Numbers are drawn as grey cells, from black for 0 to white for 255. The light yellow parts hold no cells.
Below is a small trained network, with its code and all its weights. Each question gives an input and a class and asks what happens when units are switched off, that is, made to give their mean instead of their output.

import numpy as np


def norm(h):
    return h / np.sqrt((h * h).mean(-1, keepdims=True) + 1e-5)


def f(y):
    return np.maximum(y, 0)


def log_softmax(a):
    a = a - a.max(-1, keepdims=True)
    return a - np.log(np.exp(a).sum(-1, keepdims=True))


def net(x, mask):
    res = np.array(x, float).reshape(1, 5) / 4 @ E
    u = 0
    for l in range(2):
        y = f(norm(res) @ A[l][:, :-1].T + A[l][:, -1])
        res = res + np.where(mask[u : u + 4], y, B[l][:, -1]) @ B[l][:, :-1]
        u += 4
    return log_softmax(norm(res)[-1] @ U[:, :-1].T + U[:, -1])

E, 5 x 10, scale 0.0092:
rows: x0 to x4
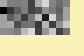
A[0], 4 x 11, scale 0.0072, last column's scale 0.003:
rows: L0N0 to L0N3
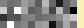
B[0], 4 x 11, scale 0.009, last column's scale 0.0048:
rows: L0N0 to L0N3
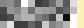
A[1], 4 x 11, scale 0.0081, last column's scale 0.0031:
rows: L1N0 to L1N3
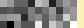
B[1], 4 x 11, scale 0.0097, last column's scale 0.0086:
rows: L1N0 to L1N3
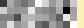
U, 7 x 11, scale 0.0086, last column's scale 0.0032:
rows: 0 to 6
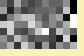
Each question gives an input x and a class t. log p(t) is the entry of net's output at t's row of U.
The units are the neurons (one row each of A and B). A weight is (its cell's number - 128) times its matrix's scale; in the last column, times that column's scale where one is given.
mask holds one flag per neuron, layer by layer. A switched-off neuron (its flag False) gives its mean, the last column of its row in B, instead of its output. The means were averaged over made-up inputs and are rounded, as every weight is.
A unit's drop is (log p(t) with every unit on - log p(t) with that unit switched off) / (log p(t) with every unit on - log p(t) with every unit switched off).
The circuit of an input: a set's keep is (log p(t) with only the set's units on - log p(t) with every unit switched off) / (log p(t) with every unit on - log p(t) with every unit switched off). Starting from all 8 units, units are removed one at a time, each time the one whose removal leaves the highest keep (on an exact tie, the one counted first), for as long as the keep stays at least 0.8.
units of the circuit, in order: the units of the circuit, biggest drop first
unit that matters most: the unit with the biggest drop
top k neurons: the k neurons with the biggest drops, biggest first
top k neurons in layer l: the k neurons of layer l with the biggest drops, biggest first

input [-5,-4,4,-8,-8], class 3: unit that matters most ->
L0N2
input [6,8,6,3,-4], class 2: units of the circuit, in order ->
(L1N3, L0N2)
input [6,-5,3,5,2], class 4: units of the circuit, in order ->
(L1N0, L1N3)
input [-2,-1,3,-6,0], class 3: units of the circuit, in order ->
(L0N2, L0N0)
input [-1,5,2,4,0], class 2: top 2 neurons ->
(L0N2, L0N3)
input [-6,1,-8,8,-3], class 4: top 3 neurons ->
(L0N3, L1N3, L1N0)
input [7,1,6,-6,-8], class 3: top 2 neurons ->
(L1N3, L0N2)
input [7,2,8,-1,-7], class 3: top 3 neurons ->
(L1N3, L0N3, L1N2)
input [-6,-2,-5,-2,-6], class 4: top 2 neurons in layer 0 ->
(L0N3, L0N0)
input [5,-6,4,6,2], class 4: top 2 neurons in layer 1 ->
(L1N0, L1N3)
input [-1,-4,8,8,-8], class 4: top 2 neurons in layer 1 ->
(L1N0, L1N3)
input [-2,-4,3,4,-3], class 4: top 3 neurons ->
(L1N0, L1N3, L0N0)
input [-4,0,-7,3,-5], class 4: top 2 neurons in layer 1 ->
(L1N0, L1N3)
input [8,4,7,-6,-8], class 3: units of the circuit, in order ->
(L1N3)
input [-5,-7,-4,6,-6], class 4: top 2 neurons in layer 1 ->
(L1N0, L1N3)
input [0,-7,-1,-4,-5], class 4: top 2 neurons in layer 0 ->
(L0N2, L0N0)
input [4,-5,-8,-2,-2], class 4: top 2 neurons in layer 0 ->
(L0N3, L0N2)
